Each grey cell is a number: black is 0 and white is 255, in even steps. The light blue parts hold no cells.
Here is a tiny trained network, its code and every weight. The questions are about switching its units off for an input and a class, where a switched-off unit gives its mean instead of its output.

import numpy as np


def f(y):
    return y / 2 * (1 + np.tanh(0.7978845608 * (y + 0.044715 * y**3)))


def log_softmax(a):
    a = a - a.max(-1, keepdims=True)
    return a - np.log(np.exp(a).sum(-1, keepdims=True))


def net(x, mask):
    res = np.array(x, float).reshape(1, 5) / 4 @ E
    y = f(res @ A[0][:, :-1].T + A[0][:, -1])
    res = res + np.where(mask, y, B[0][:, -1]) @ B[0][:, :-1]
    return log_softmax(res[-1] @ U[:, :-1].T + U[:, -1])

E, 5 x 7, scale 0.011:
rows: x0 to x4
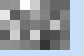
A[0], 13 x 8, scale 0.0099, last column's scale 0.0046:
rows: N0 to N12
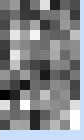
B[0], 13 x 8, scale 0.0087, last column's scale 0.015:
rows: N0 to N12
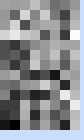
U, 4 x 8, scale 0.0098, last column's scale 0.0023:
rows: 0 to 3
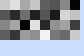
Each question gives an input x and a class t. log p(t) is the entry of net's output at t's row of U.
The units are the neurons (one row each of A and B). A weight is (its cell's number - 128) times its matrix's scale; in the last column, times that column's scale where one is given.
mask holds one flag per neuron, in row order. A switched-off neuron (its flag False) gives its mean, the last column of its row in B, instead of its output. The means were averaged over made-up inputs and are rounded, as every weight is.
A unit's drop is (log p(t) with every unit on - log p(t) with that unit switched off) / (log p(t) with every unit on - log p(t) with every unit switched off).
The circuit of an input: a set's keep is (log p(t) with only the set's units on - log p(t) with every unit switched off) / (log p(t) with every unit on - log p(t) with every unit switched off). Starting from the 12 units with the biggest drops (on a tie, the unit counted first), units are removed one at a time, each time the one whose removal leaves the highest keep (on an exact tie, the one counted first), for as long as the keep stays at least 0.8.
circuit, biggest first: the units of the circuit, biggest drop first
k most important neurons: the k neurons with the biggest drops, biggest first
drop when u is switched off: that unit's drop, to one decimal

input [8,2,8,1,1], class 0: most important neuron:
(N3)
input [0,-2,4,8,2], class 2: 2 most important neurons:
(N5 N6)
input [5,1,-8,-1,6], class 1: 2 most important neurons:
(N7 N10)
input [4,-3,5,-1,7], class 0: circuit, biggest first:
(N3 N7)
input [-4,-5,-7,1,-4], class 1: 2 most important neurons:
(N9 N3)
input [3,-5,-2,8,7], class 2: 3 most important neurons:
(N5 N6 N1)
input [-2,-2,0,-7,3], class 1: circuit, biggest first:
(N3 N11)
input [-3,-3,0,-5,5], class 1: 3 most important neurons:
(N3 N11 N10)
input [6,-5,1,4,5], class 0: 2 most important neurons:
(N3 N9)
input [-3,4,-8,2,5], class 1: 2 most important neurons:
(N3 N7)
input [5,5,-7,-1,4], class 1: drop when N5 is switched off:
0.2
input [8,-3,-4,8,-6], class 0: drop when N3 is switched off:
0.1
